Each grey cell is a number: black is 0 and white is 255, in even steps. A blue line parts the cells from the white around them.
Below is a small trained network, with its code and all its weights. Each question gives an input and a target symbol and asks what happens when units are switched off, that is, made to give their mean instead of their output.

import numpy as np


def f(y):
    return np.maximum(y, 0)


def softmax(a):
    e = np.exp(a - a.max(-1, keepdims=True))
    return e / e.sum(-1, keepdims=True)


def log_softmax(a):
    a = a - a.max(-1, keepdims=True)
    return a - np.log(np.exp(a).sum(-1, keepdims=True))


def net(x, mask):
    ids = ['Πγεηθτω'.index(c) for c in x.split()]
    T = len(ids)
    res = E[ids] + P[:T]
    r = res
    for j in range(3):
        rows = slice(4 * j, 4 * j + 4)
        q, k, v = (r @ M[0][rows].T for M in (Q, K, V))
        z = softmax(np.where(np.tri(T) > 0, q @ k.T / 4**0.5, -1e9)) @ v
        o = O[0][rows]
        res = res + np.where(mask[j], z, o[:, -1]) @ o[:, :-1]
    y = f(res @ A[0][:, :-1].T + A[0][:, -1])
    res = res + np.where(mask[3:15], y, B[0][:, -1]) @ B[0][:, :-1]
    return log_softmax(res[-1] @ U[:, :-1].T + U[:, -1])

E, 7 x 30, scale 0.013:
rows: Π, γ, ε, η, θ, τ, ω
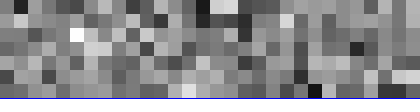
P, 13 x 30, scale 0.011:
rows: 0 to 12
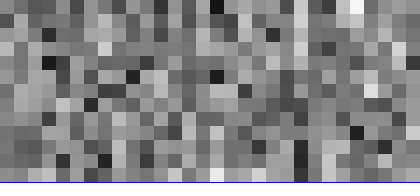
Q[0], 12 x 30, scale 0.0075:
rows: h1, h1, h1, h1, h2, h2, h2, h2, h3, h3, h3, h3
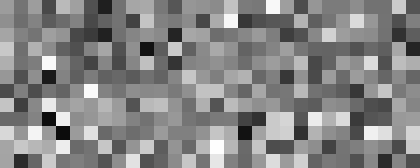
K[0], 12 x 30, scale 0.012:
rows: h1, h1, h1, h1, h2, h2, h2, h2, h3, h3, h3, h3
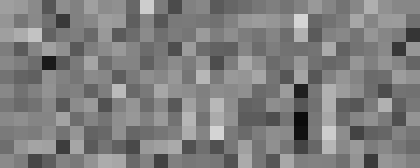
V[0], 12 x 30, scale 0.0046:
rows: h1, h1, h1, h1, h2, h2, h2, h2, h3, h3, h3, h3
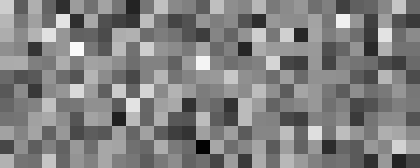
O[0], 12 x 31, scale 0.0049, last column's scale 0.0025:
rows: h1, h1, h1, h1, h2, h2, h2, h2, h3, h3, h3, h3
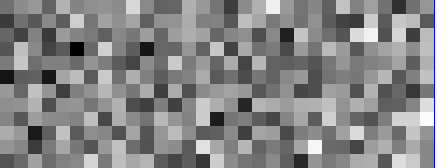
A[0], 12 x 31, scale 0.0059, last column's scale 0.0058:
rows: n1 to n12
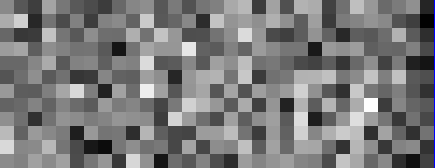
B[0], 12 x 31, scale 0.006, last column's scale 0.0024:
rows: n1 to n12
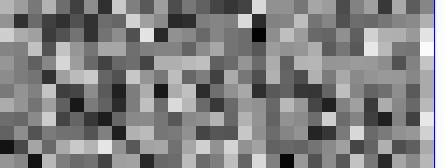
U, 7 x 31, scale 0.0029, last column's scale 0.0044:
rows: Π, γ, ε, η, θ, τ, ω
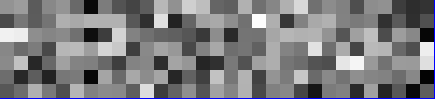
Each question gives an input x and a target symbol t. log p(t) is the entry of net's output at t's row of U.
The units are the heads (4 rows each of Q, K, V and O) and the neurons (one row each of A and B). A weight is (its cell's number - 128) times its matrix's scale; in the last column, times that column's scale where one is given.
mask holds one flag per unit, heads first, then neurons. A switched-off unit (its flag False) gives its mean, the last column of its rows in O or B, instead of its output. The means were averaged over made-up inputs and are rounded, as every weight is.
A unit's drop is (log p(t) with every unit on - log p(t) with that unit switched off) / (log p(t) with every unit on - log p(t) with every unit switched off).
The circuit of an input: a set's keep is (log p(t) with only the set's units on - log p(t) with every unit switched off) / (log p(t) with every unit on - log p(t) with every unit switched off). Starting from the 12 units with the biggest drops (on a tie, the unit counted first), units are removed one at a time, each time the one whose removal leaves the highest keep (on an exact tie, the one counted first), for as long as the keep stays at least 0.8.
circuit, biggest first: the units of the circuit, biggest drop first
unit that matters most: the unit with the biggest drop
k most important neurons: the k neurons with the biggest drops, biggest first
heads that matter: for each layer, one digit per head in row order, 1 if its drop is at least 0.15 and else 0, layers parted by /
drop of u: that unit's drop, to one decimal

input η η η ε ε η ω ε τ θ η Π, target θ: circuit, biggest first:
[h3, n10]
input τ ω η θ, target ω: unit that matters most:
h3
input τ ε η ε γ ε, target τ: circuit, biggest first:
[h3, n2, h1]
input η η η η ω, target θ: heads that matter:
011
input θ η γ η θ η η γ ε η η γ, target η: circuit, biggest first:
[n11, h2, h3]
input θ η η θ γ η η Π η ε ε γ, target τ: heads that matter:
001
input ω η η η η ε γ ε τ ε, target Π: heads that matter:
001
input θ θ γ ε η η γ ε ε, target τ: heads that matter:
101
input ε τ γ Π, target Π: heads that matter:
101
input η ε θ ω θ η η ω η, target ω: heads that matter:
001
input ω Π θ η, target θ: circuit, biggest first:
[h3, h2]
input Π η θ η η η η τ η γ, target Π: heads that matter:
001
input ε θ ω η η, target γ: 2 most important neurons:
[n12, n3]
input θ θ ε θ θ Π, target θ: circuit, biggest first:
[h3]
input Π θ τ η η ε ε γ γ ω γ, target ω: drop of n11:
0.4
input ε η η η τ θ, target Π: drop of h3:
1.1
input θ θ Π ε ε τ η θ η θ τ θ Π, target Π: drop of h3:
1.2
